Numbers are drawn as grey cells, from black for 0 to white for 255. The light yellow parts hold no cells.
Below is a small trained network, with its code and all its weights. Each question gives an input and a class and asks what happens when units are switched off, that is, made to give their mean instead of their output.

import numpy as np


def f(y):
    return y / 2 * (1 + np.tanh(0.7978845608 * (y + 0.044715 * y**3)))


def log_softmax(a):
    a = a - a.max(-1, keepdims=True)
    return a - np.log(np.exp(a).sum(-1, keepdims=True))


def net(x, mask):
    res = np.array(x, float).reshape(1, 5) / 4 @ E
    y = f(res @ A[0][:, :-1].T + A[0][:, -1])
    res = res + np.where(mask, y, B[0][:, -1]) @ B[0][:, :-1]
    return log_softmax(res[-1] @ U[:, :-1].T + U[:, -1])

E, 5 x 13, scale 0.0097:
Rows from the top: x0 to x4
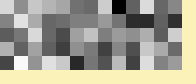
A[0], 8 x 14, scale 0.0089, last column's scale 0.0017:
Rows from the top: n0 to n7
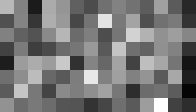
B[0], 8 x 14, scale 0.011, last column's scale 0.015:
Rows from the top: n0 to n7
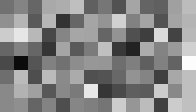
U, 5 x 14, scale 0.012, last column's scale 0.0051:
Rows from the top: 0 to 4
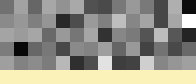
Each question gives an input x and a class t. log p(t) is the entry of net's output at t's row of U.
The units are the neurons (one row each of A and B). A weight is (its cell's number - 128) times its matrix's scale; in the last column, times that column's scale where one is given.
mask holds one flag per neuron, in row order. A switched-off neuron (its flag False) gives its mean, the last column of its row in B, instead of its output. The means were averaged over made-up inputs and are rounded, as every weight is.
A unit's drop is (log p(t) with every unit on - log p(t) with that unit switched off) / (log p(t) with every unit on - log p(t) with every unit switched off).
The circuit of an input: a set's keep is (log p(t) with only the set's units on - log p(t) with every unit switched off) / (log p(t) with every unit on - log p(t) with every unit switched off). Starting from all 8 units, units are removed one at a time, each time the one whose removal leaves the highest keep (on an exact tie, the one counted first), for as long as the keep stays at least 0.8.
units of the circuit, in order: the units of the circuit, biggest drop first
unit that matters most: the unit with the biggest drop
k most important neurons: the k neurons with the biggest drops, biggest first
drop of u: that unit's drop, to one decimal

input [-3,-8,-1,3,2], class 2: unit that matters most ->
n2
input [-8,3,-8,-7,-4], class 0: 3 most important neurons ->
[n0, n1, n4]
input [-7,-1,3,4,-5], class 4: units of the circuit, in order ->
[n3, n4]
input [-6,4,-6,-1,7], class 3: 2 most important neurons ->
[n4, n5]
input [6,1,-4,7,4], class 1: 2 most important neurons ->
[n7, n3]
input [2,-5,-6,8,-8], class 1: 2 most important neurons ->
[n7, n4]
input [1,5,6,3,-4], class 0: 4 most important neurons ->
[n5, n4, n2, n1]
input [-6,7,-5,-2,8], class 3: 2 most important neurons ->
[n4, n2]
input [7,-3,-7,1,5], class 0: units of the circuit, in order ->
[n3, n0]
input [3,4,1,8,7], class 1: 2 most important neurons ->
[n7, n0]
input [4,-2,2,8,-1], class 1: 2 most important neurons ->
[n3, n7]
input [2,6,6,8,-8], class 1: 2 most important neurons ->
[n4, n0]
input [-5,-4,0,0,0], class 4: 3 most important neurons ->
[n3, n6, n4]
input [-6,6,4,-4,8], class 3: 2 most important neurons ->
[n4, n2]
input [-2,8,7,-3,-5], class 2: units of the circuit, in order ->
[n6]
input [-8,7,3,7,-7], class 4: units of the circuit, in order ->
[n3, n4]
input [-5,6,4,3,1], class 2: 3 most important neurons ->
[n6, n7, n1]
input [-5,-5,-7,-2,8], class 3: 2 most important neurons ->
[n4, n5]
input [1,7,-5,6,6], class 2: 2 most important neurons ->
[n6, n1]
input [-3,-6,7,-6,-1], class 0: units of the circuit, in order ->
[n5]
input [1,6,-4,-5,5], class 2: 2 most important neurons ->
[n6, n7]
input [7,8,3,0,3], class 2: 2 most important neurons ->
[n6, n3]
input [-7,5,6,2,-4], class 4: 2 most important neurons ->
[n3, n4]
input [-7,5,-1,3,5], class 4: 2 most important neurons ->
[n3, n2]
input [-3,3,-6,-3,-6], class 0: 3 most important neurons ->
[n4, n0, n1]
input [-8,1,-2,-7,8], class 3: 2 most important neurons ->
[n4, n7]
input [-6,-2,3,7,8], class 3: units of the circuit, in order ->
[n4]
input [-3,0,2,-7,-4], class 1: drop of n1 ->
0.4
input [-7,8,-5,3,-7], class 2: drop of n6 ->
1.1
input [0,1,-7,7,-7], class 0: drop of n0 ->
0.4
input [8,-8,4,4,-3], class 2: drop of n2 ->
0.7
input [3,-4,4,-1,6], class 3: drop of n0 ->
0.0
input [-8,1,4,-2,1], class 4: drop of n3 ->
0.8
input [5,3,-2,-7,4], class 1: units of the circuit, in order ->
[n1]
